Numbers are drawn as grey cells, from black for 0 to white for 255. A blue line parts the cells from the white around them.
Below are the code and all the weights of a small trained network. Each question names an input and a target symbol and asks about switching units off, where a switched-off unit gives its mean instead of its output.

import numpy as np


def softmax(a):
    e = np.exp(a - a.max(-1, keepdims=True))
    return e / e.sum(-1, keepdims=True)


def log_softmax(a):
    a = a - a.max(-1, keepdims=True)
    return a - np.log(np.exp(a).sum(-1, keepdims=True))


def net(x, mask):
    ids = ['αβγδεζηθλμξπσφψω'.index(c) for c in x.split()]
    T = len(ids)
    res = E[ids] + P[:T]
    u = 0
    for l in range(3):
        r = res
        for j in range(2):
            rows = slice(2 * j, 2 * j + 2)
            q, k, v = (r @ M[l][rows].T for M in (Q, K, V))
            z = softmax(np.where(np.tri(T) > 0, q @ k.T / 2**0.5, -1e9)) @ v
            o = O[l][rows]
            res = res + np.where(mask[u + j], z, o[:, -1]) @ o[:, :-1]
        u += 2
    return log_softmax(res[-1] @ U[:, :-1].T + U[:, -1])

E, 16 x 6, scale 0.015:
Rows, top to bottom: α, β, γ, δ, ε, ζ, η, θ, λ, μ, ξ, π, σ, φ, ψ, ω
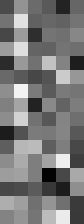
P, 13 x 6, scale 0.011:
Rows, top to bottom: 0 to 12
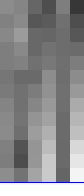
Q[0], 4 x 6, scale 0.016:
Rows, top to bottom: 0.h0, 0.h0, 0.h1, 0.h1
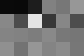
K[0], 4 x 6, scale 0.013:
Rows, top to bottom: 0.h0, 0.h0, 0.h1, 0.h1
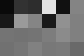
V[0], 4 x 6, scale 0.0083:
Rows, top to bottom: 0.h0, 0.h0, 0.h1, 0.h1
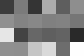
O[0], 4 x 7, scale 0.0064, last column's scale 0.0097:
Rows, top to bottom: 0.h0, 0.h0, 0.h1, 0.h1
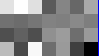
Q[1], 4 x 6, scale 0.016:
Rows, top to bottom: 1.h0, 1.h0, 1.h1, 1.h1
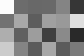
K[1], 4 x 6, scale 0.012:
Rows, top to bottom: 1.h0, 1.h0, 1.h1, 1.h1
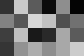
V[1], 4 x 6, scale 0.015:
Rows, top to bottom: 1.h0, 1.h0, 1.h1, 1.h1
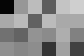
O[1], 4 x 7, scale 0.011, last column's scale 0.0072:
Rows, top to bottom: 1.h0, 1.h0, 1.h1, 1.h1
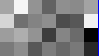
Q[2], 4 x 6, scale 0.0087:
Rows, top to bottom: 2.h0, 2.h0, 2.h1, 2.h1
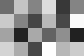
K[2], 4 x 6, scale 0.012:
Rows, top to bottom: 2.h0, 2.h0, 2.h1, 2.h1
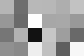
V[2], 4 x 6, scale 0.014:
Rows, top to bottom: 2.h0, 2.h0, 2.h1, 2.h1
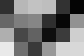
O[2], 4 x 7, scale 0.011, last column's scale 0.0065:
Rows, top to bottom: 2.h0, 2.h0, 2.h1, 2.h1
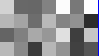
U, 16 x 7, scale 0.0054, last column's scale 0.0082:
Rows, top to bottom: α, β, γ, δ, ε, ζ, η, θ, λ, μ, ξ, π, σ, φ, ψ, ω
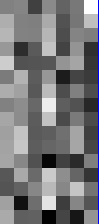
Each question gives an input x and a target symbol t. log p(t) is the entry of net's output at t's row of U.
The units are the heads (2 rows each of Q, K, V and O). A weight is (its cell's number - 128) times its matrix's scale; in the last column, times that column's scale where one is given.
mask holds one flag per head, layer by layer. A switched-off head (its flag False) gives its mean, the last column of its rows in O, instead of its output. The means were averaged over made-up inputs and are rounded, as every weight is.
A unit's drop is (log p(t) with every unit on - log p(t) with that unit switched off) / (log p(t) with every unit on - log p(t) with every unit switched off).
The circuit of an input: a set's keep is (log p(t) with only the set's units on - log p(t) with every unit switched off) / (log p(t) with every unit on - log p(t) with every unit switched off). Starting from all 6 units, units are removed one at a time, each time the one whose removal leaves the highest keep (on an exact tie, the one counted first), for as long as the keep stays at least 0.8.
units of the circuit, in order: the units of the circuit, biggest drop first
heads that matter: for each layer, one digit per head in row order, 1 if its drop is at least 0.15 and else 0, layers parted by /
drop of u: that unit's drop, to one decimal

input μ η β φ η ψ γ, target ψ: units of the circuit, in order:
[1.h0]
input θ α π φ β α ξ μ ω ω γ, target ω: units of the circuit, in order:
[2.h0, 1.h0]
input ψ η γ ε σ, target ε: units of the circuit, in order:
[2.h0, 0.h0]
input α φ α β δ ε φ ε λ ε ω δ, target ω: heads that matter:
00 / 00 / 10
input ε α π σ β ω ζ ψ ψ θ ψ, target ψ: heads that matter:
10 / 10 / 00
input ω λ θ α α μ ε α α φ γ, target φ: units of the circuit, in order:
[1.h0, 2.h1]
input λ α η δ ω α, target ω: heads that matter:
00 / 00 / 10
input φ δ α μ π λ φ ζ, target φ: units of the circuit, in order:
[1.h0, 2.h1]
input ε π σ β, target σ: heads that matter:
00 / 00 / 01
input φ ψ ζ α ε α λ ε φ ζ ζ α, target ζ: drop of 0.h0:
0.0
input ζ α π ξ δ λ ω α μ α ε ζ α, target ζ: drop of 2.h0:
1.0
